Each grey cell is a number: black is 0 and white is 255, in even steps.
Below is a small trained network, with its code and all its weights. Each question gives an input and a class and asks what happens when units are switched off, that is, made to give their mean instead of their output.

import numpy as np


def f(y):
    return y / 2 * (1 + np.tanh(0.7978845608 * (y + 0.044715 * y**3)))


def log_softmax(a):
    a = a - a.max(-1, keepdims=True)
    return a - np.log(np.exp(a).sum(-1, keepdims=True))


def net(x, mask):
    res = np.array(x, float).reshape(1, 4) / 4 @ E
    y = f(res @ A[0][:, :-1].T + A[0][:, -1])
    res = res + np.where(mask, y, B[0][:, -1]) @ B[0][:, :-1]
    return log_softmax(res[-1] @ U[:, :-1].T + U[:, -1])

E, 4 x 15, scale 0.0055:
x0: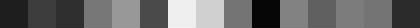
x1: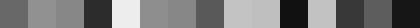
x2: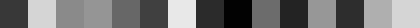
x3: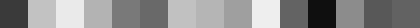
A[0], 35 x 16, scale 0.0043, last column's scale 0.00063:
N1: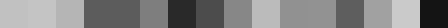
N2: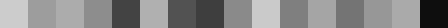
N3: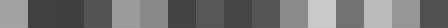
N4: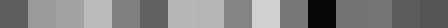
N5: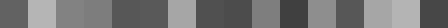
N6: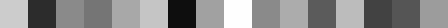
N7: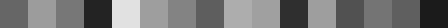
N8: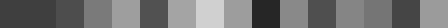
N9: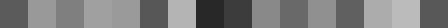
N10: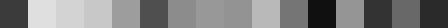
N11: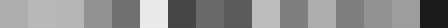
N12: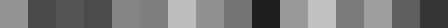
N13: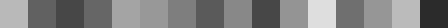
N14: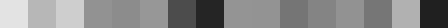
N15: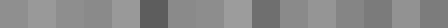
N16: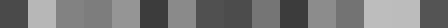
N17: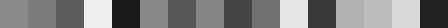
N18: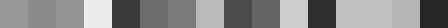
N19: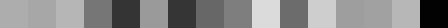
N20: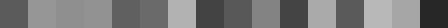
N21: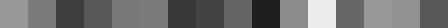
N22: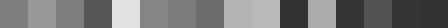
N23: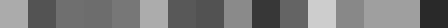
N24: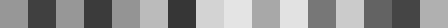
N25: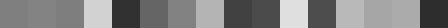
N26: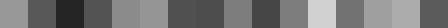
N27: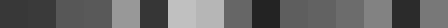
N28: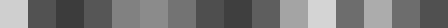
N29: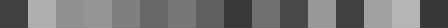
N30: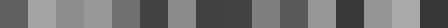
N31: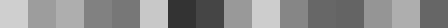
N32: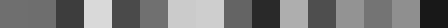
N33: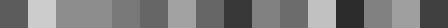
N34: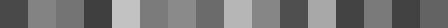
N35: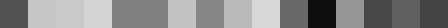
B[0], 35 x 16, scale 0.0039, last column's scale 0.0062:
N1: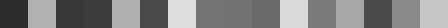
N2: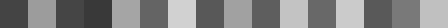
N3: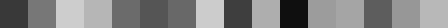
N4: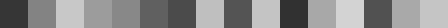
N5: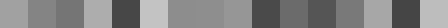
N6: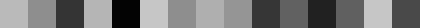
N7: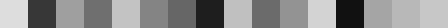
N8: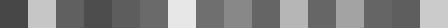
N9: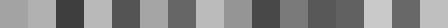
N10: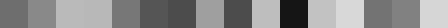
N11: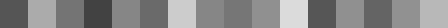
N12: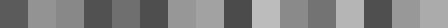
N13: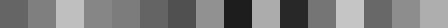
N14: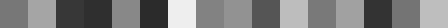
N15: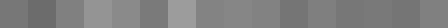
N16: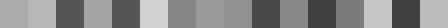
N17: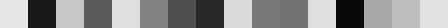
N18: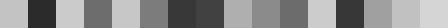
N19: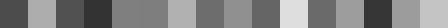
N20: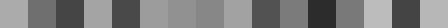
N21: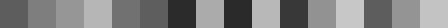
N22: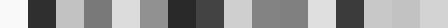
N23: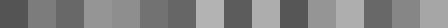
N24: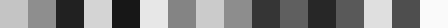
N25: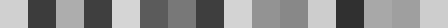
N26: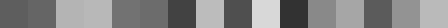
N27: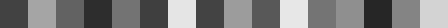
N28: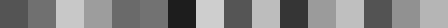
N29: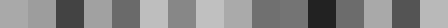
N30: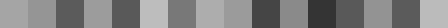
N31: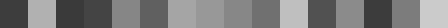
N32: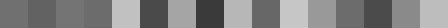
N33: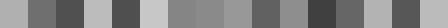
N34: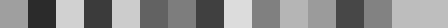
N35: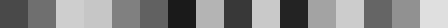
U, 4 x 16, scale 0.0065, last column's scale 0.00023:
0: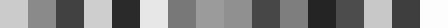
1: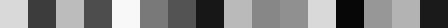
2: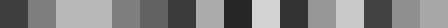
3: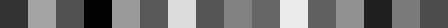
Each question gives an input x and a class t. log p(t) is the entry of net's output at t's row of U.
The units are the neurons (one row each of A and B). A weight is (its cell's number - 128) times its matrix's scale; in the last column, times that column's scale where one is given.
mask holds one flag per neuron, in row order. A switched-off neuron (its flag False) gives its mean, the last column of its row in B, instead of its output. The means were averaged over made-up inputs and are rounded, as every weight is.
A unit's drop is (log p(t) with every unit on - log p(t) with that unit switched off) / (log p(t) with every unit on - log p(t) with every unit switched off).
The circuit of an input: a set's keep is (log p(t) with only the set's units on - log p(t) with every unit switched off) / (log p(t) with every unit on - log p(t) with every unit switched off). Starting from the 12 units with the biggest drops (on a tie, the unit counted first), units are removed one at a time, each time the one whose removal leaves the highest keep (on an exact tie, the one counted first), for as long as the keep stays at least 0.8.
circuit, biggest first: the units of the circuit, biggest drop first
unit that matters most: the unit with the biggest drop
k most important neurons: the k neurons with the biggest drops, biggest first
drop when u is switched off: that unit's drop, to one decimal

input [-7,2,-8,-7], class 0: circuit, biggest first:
(N6)
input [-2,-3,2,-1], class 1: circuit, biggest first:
(N6; N17)
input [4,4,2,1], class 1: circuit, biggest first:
(N22; N34)
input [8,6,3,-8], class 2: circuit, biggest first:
(N21; N3)
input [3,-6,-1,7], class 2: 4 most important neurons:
(N4; N35; N10; N22)
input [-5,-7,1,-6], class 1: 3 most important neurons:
(N17; N25; N18)
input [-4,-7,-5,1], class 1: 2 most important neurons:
(N17; N18)
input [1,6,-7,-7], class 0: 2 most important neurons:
(N6; N24)
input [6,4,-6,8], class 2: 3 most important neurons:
(N35; N4; N10)
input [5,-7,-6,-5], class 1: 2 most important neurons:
(N17; N25)
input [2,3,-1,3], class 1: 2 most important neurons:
(N21; N3)
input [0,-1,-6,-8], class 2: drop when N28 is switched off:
0.1
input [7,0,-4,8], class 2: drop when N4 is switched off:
0.2
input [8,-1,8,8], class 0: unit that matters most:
N16
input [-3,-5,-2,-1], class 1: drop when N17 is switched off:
0.1
